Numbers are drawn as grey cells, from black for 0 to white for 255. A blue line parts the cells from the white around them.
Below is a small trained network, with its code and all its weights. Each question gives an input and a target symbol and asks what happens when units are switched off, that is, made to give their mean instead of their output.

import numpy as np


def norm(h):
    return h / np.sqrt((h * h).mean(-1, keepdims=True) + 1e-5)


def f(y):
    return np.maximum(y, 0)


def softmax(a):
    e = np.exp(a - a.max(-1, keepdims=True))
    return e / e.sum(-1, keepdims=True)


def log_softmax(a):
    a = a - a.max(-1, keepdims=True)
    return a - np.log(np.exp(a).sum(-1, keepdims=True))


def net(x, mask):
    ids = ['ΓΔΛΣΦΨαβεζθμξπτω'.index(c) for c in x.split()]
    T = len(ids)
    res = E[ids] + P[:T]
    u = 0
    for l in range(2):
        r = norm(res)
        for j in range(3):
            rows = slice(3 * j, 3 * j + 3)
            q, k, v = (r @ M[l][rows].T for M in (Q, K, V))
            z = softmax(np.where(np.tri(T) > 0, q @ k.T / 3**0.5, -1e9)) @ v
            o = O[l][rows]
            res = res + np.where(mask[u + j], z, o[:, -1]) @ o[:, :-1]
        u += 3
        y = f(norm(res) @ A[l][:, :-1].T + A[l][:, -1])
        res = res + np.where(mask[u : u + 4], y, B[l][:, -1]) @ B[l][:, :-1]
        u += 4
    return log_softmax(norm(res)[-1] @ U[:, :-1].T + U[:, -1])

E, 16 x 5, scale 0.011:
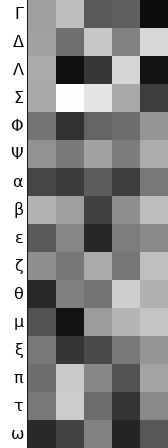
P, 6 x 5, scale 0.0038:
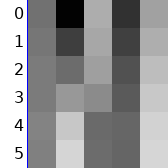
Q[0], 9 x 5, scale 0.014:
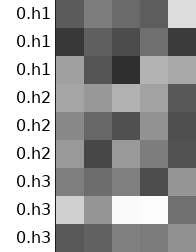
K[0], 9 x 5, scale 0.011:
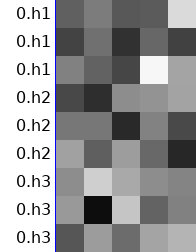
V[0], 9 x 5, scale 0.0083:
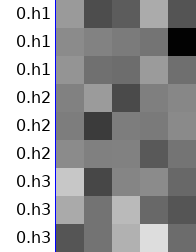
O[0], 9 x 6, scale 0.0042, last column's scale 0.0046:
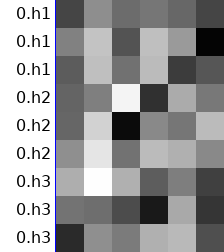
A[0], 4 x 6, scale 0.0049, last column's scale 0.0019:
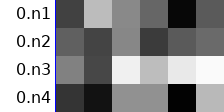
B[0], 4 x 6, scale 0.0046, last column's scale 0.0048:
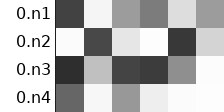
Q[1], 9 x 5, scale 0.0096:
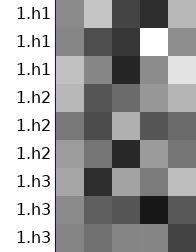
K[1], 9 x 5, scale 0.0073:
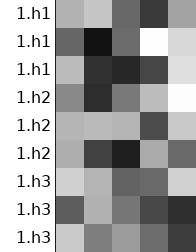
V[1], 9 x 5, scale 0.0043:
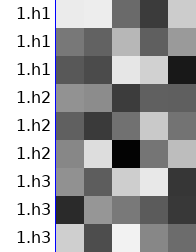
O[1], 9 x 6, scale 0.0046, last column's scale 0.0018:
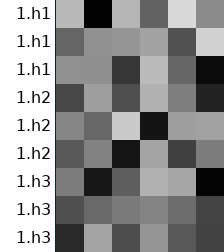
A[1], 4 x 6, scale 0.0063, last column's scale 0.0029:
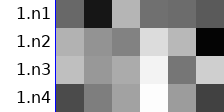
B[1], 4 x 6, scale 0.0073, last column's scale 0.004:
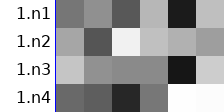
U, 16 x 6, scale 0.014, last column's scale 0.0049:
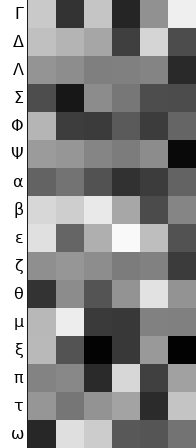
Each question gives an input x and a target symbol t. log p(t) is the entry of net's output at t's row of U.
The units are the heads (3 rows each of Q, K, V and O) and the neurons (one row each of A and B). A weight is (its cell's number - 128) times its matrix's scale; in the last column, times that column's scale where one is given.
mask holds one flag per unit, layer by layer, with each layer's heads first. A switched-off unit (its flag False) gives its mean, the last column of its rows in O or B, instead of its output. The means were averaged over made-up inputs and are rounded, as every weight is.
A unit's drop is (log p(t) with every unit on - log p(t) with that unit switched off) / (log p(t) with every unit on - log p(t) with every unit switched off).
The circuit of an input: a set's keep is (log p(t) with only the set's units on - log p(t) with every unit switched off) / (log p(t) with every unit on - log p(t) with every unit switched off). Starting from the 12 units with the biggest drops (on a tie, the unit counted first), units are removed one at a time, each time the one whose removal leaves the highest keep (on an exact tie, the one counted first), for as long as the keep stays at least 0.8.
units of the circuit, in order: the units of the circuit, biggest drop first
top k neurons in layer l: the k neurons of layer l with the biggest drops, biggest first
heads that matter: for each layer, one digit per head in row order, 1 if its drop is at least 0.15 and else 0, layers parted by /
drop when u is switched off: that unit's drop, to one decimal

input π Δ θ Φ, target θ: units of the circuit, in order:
[0.h3 0.n3]
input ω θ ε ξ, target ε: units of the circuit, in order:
[0.h3 1.n2]
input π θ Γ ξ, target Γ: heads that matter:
111 / 010
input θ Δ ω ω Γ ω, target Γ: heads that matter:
000 / 100
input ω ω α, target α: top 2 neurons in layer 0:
[0.n2 0.n3]
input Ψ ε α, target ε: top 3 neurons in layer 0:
[0.n4 0.n2 0.n3]
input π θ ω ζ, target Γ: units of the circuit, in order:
[0.h1 0.n4]
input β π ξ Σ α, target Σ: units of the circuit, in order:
[1.n1 0.h2]
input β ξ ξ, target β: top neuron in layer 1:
[1.n3]
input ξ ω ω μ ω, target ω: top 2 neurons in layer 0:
[0.n2 0.n3]
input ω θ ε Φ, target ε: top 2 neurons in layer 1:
[1.n2 1.n3]
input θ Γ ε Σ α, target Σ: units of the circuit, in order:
[0.h2 1.n1]
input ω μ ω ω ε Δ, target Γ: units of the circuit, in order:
[0.n4 0.h1]
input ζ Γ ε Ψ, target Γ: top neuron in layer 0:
[0.n4]
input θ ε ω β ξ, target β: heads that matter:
101 / 000
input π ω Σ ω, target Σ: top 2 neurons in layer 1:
[1.n1 1.n4]
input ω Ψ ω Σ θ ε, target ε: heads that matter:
011 / 000
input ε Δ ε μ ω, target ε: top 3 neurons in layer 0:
[0.n4 0.n2 0.n3]
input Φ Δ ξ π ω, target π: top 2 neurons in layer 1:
[1.n3 1.n4]
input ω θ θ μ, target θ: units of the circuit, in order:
[0.n3]
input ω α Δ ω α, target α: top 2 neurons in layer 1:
[1.n4 1.n2]
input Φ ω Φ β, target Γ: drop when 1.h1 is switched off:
0.3
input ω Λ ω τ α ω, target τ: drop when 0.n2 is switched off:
0.3
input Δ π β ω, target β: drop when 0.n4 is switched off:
0.1
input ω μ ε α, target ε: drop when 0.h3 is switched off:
0.9
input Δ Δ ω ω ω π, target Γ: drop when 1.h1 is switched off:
0.2
